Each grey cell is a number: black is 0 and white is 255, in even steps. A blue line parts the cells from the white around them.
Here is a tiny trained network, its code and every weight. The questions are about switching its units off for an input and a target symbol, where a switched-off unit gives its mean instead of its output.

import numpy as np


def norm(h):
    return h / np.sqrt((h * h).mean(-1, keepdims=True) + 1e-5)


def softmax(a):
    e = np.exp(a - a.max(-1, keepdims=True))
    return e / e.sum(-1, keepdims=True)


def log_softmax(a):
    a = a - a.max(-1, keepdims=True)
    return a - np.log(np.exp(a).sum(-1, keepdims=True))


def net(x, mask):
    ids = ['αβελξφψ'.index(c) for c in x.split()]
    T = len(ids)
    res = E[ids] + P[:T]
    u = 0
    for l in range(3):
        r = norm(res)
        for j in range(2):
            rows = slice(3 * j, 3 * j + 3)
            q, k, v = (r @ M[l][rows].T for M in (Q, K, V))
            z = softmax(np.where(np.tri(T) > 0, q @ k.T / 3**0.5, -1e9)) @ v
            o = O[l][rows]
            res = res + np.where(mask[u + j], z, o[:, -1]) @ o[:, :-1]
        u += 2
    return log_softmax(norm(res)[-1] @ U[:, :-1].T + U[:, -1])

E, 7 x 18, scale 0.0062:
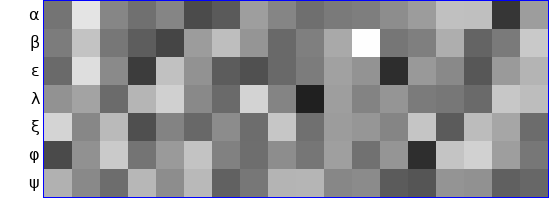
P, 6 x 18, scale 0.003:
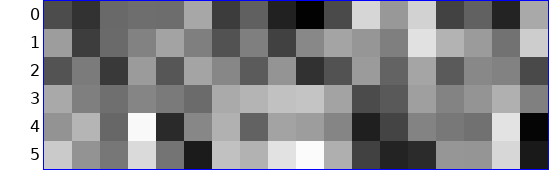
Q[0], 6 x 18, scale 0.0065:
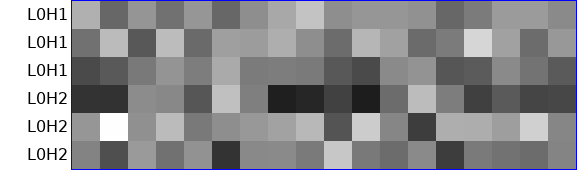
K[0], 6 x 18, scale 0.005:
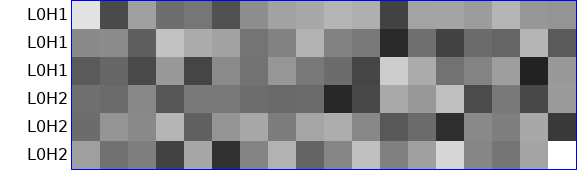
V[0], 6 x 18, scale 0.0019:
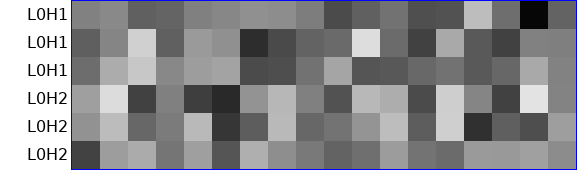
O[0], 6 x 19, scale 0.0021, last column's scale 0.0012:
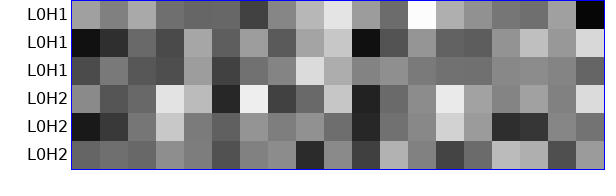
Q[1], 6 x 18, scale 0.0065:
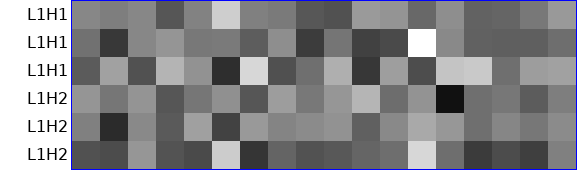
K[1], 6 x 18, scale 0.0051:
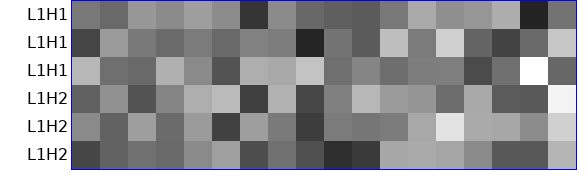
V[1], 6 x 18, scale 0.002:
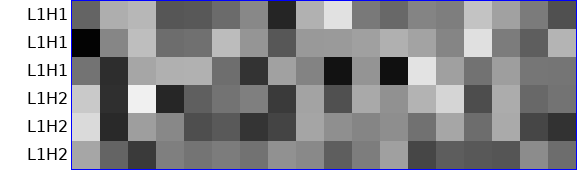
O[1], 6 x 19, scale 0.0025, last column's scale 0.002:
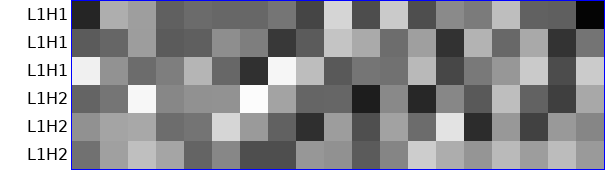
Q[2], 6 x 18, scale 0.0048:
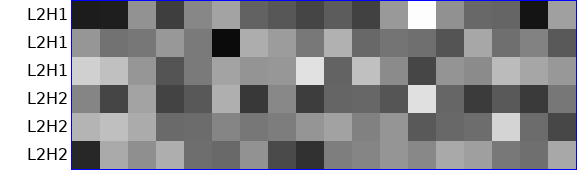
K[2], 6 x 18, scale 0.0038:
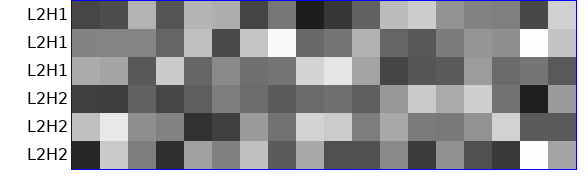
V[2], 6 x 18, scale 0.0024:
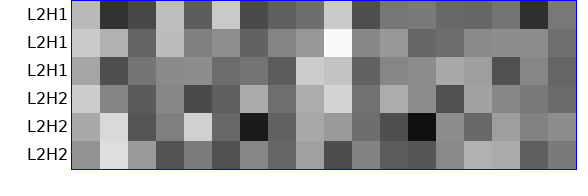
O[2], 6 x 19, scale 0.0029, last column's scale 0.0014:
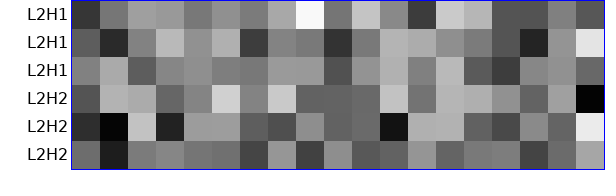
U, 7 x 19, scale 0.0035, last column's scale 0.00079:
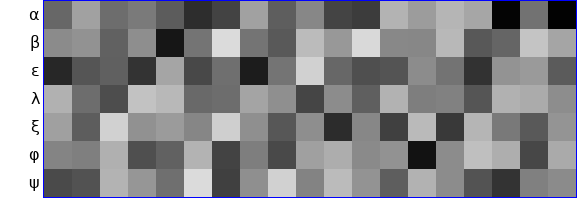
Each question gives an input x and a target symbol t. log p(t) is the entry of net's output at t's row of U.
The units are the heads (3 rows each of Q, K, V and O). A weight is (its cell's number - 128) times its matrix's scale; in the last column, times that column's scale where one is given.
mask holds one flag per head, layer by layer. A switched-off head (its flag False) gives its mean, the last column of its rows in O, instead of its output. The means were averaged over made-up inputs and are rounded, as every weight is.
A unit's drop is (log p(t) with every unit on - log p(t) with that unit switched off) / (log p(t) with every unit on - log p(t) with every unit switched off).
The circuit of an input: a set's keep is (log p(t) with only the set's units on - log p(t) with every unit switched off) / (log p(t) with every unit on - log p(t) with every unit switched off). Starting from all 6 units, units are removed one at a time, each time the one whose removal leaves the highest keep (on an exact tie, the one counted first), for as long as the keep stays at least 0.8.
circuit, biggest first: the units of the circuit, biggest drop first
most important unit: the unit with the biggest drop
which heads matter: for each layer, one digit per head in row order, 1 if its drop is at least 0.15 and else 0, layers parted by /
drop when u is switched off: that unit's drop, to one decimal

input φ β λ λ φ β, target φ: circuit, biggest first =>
L0H2
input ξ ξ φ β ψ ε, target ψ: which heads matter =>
00 / 00 / 10
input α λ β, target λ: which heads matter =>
00 / 11 / 00
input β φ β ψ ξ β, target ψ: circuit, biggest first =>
L2H1, L2H2
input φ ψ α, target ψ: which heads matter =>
01 / 00 / 10
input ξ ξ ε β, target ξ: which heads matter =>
01 / 01 / 00
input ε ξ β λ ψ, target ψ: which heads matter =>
00 / 00 / 10
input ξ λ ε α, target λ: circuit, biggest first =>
L1H1, L0H2
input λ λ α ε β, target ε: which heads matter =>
11 / 10 / 01
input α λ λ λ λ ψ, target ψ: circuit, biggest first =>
L2H1, L2H2
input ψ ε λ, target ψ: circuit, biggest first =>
L2H1, L0H2
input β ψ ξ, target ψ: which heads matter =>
01 / 00 / 10
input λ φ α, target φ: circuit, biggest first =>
L0H2, L2H1
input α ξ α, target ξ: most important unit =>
L1H2
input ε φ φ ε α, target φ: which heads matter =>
01 / 00 / 00
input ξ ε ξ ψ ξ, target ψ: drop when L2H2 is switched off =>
0.1
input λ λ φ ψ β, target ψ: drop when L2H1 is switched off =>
0.7
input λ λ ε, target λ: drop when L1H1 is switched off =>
1.1
